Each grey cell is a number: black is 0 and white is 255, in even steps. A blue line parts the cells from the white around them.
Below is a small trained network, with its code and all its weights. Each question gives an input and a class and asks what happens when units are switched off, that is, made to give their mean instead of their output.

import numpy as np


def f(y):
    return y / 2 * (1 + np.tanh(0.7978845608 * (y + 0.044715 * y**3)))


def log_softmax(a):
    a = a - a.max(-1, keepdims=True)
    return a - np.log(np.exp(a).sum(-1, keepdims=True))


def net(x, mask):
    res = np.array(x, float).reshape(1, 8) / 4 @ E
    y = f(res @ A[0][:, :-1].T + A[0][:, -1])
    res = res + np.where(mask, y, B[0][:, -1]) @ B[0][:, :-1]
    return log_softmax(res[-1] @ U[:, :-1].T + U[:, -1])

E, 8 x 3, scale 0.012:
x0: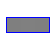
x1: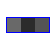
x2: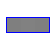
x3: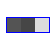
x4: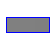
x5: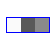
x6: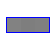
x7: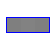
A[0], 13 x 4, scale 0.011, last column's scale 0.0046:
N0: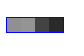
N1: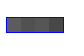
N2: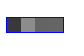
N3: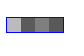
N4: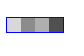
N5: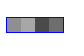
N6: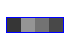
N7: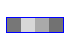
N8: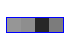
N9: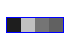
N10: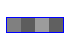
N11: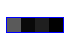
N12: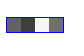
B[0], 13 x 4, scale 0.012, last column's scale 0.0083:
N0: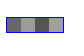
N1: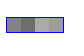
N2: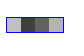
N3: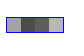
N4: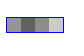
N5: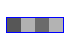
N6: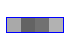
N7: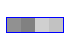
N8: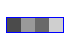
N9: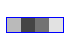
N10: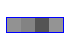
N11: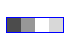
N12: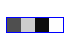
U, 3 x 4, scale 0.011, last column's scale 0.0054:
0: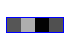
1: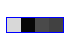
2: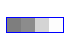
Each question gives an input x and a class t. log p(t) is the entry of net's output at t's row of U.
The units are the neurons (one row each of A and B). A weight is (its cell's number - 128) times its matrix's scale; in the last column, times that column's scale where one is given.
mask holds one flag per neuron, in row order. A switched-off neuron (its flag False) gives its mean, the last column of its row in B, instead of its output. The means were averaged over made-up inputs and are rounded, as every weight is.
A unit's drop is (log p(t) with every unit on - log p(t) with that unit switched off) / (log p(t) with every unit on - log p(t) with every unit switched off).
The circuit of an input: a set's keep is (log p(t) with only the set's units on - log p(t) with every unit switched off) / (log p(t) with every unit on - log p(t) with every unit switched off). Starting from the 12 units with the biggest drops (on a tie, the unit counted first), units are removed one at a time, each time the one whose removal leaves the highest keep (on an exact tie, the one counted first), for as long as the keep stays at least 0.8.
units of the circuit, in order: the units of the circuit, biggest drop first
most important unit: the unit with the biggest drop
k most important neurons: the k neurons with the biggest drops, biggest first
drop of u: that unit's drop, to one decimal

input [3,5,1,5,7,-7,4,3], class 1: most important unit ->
N2
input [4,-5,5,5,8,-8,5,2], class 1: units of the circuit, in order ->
(N9, N2)
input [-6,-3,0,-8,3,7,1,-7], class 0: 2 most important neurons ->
(N8, N5)
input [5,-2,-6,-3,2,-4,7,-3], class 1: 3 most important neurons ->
(N12, N9, N11)
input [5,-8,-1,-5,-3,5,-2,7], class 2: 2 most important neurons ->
(N12, N7)
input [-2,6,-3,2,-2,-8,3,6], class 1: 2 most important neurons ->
(N2, N9)
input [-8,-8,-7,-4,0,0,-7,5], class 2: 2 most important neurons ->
(N7, N12)
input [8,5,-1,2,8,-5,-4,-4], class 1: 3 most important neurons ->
(N2, N9, N6)
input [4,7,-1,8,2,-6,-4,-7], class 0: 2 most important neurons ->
(N12, N7)
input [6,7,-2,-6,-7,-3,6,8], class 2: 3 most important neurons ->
(N11, N12, N1)
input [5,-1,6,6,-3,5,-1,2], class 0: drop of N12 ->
0.8
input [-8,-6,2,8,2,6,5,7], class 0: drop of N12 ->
1.0
